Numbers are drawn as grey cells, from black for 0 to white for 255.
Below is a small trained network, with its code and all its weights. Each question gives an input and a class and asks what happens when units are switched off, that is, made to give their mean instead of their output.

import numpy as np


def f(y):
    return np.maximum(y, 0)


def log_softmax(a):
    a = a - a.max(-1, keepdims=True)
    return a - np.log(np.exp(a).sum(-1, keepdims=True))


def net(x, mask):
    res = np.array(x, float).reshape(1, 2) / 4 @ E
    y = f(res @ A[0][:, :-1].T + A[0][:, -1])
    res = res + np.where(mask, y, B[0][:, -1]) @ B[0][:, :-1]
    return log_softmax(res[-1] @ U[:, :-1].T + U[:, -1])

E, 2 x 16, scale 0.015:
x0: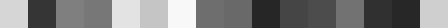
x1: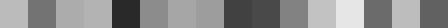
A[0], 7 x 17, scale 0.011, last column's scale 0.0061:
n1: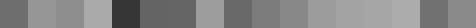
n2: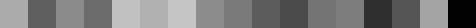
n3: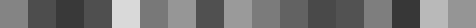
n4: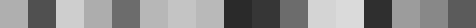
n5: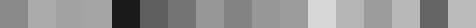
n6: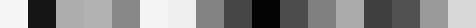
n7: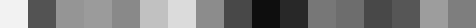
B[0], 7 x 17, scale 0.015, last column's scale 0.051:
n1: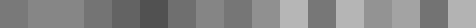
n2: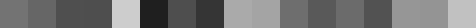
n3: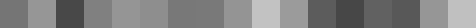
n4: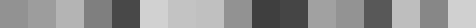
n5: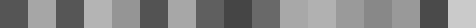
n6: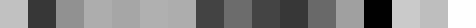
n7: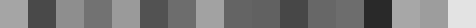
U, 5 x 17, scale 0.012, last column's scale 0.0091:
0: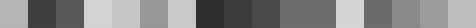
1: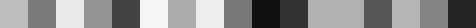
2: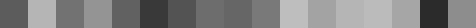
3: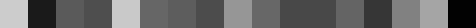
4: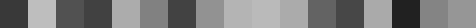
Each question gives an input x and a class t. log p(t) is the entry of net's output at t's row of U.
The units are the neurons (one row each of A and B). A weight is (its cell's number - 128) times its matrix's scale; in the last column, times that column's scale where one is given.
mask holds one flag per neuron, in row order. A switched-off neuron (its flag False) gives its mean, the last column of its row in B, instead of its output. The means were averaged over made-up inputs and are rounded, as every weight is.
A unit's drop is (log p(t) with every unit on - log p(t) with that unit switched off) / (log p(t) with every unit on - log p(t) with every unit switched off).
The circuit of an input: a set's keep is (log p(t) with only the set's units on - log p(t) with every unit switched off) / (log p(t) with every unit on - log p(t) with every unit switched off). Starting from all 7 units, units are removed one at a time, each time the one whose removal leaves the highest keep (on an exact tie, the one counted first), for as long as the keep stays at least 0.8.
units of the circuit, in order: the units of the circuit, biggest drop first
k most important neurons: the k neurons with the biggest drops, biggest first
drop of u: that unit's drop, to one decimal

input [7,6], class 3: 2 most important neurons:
n2; n7
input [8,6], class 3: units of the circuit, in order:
n7
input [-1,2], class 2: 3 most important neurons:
n6; n7; n4
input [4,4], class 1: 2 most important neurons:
n4; n3
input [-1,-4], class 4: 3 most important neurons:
n6; n7; n4
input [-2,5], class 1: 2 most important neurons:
n4; n2
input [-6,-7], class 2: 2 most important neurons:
n6; n3
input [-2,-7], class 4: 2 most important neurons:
n6; n7
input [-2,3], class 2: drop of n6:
0.6
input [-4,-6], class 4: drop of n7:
0.1
